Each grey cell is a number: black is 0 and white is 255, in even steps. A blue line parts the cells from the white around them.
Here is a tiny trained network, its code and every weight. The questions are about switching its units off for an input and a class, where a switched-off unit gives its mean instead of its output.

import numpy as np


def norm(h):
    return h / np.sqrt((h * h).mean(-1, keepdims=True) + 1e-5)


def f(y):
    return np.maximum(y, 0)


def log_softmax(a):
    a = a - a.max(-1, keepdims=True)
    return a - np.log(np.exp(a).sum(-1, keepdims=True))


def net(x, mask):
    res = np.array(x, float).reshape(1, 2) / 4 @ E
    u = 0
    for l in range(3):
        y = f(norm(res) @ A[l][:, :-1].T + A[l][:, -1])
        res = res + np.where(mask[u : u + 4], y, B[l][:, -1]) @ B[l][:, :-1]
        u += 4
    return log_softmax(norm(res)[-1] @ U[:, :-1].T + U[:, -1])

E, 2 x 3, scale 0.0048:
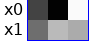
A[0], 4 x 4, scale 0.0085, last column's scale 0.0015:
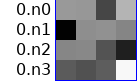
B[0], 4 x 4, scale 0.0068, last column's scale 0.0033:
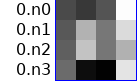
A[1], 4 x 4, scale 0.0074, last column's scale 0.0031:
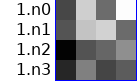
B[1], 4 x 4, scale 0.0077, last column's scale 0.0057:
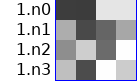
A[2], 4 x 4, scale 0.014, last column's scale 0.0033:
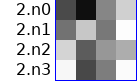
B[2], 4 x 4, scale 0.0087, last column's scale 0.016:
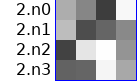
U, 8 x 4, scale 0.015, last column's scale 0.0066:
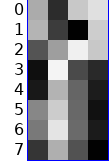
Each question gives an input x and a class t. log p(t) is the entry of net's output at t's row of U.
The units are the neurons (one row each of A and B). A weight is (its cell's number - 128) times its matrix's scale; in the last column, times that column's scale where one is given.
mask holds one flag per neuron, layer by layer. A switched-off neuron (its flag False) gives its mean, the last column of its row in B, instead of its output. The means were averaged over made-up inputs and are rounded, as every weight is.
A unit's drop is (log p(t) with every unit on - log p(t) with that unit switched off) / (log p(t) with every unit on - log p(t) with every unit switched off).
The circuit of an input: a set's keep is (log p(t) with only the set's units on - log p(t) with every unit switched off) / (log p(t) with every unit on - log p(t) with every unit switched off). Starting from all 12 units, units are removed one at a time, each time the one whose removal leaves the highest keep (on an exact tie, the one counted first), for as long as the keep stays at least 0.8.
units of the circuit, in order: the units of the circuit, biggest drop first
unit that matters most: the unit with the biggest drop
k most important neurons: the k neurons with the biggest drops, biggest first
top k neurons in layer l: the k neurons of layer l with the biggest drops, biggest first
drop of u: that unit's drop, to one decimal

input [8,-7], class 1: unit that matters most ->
1.n3
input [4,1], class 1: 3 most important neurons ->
2.n3, 2.n2, 0.n2
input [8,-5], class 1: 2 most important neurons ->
1.n3, 2.n0
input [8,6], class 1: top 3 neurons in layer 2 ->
2.n2, 2.n3, 2.n0
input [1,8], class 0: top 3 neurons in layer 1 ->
1.n1, 1.n3, 1.n2
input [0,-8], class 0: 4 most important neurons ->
2.n3, 0.n3, 1.n0, 2.n2
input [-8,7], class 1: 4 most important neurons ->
2.n1, 2.n3, 2.n2, 1.n3
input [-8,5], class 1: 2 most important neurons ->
2.n1, 2.n3
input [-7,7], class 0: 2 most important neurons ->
2.n1, 2.n0
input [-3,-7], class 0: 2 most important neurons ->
2.n3, 1.n3
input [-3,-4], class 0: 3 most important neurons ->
1.n3, 0.n1, 2.n3
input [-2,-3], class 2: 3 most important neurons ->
1.n3, 0.n1, 2.n2
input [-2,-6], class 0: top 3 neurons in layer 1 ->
1.n3, 1.n0, 1.n1
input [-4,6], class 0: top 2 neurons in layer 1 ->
1.n2, 1.n0
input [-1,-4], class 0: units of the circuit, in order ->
2.n3
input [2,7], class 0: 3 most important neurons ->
1.n1, 2.n2, 1.n3
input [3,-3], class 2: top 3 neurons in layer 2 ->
2.n3, 2.n2, 2.n1
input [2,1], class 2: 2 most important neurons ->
1.n3, 2.n0
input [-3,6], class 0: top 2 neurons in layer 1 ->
1.n0, 1.n2
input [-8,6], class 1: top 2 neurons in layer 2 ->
2.n1, 2.n3
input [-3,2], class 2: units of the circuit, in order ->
2.n0
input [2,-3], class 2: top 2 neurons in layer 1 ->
1.n0, 1.n2
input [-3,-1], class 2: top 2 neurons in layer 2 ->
2.n2, 2.n1
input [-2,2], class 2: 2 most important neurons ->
1.n3, 0.n0
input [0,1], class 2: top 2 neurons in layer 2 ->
2.n2, 2.n1
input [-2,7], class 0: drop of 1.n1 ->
0.2
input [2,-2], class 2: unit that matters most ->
1.n0
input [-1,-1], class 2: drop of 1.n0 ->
0.0
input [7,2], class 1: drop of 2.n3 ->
0.1
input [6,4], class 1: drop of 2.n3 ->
0.8
